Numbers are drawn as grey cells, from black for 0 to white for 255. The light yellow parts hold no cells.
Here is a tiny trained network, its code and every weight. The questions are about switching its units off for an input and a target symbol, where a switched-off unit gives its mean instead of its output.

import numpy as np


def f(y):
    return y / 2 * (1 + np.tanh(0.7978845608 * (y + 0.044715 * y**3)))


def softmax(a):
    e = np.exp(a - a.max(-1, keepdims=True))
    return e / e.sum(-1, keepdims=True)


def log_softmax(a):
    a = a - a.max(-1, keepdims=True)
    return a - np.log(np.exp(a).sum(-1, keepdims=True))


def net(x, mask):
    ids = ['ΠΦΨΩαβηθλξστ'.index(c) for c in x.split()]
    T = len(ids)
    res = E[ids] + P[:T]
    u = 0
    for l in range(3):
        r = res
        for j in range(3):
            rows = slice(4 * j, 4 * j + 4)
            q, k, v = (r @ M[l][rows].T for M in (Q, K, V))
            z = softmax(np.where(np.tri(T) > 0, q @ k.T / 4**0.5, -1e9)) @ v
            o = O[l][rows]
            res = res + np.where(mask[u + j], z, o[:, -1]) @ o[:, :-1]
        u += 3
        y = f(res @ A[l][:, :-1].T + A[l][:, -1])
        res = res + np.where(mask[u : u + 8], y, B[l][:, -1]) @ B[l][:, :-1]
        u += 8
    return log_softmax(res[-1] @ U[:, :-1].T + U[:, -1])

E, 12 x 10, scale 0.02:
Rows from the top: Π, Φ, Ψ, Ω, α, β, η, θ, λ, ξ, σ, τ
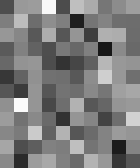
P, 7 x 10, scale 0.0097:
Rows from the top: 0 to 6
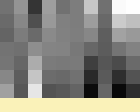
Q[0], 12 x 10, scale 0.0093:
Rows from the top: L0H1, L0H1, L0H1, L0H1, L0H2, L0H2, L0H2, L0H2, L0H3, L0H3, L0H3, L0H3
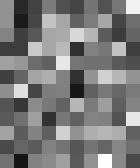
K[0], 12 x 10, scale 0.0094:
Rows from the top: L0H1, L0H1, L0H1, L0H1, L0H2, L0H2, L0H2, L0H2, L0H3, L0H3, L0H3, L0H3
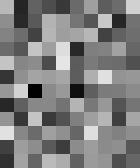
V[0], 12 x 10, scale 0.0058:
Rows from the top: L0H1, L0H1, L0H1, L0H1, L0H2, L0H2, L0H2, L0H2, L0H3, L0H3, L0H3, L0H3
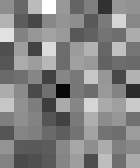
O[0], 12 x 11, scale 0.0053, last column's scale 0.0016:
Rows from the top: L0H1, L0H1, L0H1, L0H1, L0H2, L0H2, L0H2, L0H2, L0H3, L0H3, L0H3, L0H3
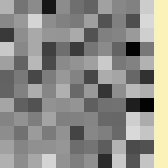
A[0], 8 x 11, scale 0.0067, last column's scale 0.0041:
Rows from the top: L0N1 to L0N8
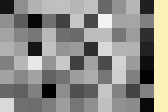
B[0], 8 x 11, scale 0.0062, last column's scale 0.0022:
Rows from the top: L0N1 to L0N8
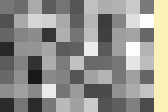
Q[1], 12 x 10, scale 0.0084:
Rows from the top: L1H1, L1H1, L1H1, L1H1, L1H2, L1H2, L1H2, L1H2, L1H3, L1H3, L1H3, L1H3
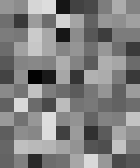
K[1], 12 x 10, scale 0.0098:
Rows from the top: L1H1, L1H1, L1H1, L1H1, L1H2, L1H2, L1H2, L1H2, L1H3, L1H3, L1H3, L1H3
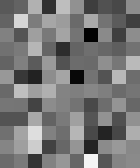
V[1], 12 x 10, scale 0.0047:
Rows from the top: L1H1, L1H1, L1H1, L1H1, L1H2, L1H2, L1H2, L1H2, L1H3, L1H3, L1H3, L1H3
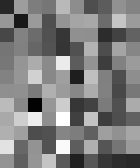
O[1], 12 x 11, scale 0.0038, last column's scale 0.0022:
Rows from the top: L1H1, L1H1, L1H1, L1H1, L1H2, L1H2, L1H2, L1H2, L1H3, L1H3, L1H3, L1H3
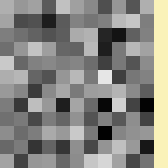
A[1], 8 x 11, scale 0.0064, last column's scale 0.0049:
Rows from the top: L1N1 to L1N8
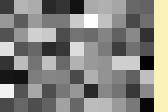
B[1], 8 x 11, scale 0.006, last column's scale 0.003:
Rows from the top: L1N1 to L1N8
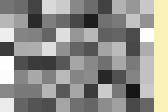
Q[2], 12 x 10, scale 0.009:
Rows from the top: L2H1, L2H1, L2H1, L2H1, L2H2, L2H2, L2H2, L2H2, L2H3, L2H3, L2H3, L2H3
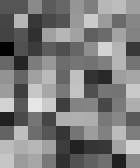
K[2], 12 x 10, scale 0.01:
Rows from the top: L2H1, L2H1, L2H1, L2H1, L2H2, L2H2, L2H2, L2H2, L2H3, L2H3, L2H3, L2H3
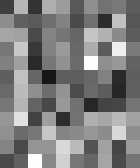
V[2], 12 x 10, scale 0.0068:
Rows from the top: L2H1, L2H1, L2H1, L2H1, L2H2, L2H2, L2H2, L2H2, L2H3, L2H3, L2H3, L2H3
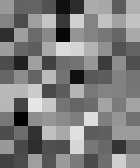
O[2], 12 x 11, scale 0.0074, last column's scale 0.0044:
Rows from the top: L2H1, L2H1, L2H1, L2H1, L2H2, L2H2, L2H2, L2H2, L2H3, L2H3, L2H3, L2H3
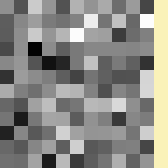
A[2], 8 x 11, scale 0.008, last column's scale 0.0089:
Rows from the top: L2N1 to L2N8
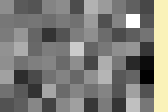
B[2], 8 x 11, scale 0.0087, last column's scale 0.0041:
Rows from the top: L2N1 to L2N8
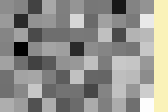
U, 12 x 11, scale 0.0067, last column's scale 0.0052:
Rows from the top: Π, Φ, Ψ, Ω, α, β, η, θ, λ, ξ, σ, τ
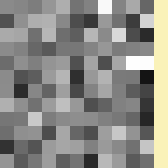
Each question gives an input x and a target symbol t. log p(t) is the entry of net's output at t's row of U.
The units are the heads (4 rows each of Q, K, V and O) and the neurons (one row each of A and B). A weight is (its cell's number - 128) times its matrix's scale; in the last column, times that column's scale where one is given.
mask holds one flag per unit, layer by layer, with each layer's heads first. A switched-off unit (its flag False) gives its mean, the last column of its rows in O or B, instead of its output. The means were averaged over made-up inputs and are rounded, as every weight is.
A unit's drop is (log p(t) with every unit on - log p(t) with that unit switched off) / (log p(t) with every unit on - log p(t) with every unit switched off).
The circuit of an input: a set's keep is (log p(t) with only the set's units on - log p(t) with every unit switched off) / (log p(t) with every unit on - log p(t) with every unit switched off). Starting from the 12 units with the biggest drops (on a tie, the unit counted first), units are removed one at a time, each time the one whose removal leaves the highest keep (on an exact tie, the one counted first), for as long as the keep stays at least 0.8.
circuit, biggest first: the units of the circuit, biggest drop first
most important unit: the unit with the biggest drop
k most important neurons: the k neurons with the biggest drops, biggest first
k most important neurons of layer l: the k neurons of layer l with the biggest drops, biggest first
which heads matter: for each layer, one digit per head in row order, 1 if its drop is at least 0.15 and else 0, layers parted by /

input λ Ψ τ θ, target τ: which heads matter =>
000 / 000 / 101
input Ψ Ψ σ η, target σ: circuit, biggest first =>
L2H3, L2H1, L2N2
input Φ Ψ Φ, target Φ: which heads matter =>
100 / 010 / 010
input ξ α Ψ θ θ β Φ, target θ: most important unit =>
L2H2
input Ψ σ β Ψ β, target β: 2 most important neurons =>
L1N6, L2N1
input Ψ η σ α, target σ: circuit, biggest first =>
L2H3, L0H1
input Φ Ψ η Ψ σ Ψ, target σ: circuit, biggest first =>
L2H3, L0H1
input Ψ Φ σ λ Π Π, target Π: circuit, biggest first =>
L1H2, L0H2
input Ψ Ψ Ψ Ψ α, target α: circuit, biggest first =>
L0H1, L0H2
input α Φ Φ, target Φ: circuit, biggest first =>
L2H2, L2H1, L1N1
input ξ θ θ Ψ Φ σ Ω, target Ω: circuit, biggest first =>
L2H2, L2N3
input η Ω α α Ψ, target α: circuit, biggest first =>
L0N4, L0N2
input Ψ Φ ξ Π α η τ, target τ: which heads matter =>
000 / 001 / 101
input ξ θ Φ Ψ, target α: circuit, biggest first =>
L0N4
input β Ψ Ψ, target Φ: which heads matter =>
111 / 000 / 010
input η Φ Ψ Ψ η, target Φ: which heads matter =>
010 / 000 / 010
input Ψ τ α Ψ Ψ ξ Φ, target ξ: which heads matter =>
100 / 100 / 001
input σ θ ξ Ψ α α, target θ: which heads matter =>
000 / 001 / 010
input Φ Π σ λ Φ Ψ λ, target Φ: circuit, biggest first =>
L1N4, L2H2
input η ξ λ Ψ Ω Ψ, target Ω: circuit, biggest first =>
L2H2, L2N3, L1H1
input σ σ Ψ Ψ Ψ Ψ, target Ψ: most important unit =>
L2N5
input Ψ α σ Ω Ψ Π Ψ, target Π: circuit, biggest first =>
L1H2, L0H2, L0N1
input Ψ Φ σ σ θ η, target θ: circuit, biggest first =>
L2H2, L1N6
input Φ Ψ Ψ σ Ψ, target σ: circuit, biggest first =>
L2H3, L2H1
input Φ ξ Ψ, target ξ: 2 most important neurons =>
L0N4, L0N2
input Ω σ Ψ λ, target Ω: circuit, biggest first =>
L2H2, L2N3, L1H1, L0N2
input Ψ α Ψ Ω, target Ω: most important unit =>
L2H2
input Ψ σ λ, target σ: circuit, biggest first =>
L2H3, L2N2
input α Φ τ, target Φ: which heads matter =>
000 / 011 / 010
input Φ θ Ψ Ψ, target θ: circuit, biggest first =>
L2H2, L1H3
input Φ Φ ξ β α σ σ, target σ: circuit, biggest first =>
L2H3, L0H1
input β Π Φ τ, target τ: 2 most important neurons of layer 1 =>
L1N6, L1N2
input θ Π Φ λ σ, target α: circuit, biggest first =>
L0H1, L0N2
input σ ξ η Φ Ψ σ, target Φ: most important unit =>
L0H1
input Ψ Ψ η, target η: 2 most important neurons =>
L1N6, L2N2
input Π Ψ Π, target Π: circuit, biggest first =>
L1H2, L0H2, L2H2
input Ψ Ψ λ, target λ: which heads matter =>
000 / 000 / 100
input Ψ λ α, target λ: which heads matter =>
000 / 100 / 100
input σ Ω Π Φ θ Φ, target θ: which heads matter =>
000 / 101 / 110
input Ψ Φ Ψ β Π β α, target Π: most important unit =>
L1H2
